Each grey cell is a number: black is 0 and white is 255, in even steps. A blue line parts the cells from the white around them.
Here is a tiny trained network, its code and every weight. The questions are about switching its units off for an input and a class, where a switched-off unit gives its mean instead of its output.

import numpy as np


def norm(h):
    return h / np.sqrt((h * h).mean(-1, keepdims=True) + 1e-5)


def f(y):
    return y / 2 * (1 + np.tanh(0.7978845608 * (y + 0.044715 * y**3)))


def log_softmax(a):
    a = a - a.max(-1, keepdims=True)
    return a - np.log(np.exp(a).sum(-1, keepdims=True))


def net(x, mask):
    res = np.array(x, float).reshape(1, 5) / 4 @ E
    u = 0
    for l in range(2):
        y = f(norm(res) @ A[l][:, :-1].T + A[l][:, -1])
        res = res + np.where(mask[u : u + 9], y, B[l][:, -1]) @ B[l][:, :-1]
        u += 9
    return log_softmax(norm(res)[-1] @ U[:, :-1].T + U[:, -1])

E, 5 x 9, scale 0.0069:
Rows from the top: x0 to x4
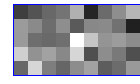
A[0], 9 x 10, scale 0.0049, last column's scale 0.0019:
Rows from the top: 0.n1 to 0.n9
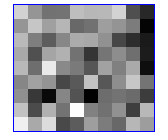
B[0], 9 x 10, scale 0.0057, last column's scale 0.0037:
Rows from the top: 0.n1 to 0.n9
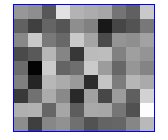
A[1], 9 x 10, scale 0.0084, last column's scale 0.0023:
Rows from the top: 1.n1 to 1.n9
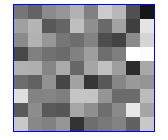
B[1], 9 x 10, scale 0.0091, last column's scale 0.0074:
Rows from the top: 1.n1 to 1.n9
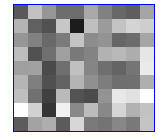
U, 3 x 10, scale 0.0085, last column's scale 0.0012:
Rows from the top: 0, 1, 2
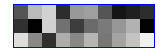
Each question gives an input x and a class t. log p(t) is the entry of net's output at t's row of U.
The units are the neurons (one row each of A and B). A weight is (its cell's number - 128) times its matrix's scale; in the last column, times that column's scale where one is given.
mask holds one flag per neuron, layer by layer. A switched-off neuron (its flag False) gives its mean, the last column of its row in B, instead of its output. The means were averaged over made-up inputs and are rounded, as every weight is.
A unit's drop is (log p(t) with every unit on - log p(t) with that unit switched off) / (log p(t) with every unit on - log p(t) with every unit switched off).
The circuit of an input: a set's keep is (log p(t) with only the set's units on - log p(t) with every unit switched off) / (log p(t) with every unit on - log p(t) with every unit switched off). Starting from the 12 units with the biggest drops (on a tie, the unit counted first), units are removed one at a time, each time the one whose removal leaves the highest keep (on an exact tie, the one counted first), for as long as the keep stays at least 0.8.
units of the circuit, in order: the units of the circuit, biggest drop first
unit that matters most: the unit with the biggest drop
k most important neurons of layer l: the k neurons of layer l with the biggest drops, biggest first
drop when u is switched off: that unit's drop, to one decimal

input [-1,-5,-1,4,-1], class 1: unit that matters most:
0.n5
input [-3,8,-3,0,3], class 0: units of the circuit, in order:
[1.n7 1.n9 1.n8]
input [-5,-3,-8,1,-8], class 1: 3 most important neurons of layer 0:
[0.n8 0.n4 0.n5]
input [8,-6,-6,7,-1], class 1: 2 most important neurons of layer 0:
[0.n7 0.n3]
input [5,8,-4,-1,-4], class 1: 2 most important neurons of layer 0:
[0.n7 0.n8]
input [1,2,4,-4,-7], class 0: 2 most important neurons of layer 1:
[1.n7 1.n8]
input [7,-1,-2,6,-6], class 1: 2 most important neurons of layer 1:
[1.n5 1.n3]
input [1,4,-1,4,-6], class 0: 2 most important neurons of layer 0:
[0.n4 0.n7]
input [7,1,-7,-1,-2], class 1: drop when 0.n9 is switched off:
0.0
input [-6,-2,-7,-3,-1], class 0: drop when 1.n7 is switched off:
0.4
